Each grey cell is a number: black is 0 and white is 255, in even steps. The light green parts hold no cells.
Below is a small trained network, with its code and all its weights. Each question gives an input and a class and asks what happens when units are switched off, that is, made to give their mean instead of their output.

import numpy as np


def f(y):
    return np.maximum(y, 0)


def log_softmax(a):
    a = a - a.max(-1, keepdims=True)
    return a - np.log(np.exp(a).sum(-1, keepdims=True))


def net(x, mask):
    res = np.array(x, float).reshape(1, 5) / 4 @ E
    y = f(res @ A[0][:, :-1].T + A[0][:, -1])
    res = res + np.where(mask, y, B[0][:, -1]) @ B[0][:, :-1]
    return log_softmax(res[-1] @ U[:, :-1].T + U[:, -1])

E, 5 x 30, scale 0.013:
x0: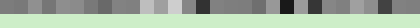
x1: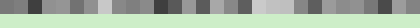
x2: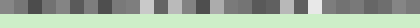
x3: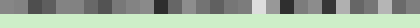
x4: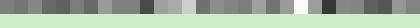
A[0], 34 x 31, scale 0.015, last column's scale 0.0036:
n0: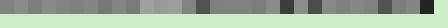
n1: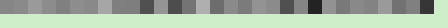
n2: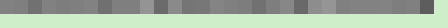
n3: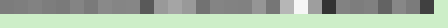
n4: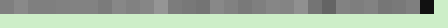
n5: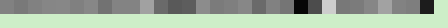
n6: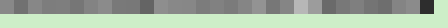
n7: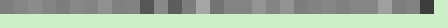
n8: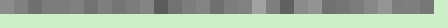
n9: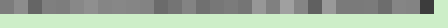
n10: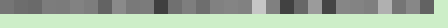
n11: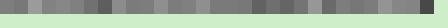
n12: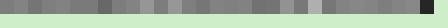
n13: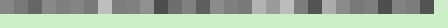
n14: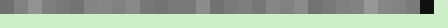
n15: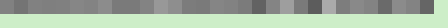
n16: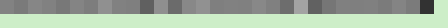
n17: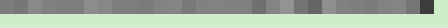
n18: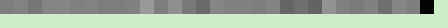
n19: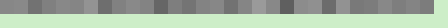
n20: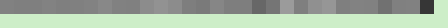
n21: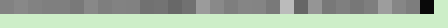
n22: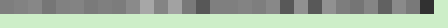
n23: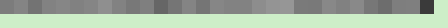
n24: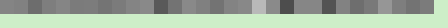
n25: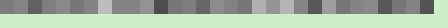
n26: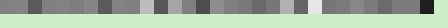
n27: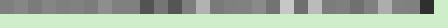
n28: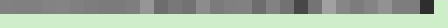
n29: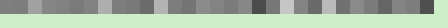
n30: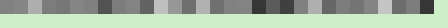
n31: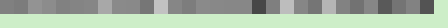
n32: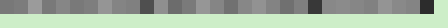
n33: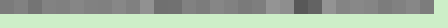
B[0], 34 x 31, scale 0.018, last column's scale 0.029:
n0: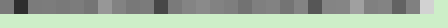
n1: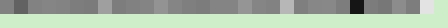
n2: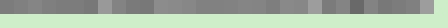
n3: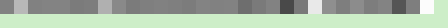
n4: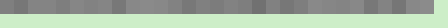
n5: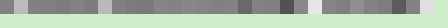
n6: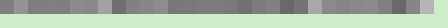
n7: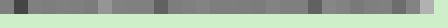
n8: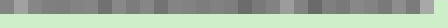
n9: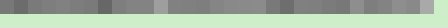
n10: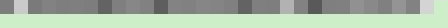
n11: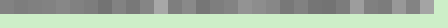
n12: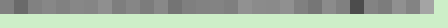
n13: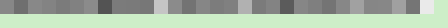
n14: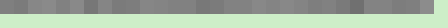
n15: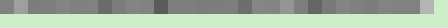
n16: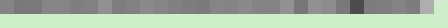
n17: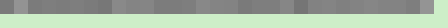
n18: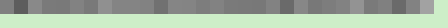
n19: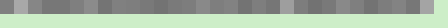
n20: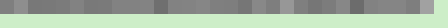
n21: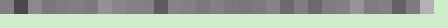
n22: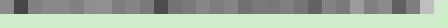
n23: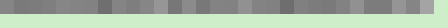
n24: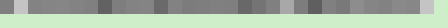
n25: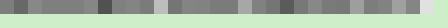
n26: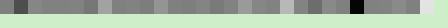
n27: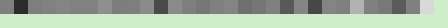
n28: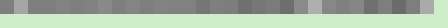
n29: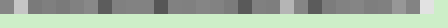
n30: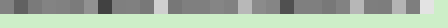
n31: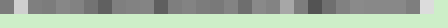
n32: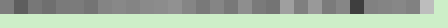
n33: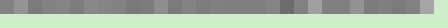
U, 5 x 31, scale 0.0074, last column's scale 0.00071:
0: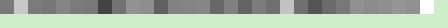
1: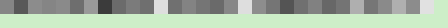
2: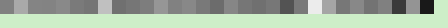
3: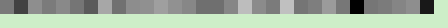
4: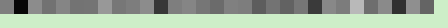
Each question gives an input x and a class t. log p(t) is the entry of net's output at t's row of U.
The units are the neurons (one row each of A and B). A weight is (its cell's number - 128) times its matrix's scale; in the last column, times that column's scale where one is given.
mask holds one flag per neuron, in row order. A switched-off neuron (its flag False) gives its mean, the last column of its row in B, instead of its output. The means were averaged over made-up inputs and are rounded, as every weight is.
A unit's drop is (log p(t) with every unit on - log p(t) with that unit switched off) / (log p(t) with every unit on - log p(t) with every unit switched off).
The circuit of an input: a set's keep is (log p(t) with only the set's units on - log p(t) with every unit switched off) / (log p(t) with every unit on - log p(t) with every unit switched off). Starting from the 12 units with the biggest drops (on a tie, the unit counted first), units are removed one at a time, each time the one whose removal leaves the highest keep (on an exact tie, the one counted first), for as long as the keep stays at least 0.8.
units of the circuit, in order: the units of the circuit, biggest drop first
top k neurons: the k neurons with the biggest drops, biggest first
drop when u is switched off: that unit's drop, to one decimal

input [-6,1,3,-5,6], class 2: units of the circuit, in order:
(n3)
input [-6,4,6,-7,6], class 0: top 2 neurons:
(n29 n31)
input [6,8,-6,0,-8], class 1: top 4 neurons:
(n13 n25 n3 n9)
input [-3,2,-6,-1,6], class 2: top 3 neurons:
(n3 n26 n6)
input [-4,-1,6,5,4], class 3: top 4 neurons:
(n26 n29 n31 n12)
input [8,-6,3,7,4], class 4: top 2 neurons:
(n0 n22)
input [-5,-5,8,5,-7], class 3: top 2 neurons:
(n26 n3)
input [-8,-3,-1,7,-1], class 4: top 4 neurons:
(n27 n21 n29 n7)
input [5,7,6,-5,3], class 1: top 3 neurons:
(n13 n25 n1)
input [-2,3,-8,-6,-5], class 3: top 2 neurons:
(n1 n32)
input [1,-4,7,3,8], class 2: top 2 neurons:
(n3 n1)
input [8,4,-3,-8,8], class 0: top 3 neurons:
(n31 n29 n5)
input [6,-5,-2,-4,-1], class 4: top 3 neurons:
(n0 n13 n22)
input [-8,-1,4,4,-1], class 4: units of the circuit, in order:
(n27)
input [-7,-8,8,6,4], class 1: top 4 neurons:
(n30 n1 n11 n32)
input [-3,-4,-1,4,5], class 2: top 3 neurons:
(n3 n29 n31)
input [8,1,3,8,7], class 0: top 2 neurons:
(n10 n24)
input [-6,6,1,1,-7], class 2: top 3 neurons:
(n5 n30 n28)
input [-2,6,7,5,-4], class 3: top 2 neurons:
(n26 n30)
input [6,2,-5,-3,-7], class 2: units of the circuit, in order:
(n5)
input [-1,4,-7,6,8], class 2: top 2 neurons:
(n3 n26)
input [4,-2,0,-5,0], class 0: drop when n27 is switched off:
0.1
